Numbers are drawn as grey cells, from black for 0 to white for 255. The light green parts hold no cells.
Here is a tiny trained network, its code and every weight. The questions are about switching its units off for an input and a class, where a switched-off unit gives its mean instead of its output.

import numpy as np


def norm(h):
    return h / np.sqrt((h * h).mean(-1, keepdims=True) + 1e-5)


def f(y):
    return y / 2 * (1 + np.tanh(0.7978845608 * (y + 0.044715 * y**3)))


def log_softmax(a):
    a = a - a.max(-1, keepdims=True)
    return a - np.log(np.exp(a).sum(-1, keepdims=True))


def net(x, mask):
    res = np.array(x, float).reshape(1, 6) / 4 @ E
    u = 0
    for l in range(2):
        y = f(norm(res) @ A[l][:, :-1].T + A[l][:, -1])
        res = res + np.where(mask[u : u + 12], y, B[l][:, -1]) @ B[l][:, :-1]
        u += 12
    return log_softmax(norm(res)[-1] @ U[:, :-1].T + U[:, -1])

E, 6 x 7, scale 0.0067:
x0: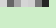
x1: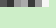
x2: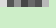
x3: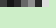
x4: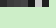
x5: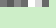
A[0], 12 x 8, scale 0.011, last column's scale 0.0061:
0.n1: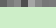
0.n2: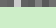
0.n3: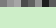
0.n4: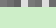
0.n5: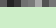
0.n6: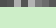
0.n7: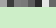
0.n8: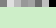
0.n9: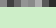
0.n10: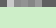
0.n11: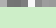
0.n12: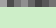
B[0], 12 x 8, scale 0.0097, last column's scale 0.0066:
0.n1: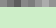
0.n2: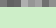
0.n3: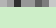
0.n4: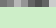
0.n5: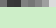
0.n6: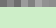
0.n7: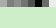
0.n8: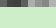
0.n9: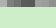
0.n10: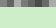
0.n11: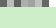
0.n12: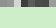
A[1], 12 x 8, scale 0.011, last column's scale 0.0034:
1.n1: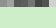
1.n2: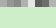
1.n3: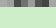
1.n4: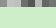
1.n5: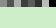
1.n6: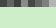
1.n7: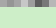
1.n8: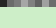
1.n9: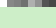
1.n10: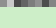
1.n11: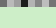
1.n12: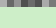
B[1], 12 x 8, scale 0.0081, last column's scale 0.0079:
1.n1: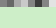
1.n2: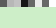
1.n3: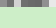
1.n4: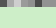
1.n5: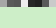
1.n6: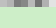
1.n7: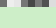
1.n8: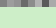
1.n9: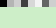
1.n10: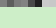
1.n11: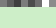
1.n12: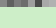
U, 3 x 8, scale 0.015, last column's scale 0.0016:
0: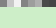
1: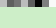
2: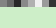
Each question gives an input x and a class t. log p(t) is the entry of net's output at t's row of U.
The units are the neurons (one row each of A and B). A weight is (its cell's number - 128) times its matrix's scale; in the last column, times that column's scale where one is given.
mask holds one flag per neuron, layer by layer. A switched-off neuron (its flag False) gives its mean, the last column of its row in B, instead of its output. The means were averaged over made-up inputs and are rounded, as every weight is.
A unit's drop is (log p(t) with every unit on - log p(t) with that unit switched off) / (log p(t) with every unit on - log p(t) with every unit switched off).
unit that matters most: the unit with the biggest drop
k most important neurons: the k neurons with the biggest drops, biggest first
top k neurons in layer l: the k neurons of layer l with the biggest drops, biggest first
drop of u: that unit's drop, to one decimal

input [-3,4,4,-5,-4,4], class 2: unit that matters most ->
0.n8
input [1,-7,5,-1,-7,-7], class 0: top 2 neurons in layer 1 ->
1.n9; 1.n2
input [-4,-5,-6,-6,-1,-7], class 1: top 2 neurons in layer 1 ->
1.n10; 1.n1
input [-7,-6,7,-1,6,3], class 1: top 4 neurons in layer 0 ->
0.n3; 0.n11; 0.n8; 0.n9
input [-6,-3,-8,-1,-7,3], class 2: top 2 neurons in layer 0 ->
0.n8; 0.n7
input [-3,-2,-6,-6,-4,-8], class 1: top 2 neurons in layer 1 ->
1.n9; 1.n10
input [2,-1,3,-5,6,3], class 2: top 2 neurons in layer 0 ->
0.n5; 0.n7
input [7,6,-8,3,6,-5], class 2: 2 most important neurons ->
0.n7; 1.n5
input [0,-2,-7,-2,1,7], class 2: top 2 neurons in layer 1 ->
1.n7; 1.n1
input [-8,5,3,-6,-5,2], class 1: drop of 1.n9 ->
0.0
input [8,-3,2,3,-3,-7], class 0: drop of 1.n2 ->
0.1
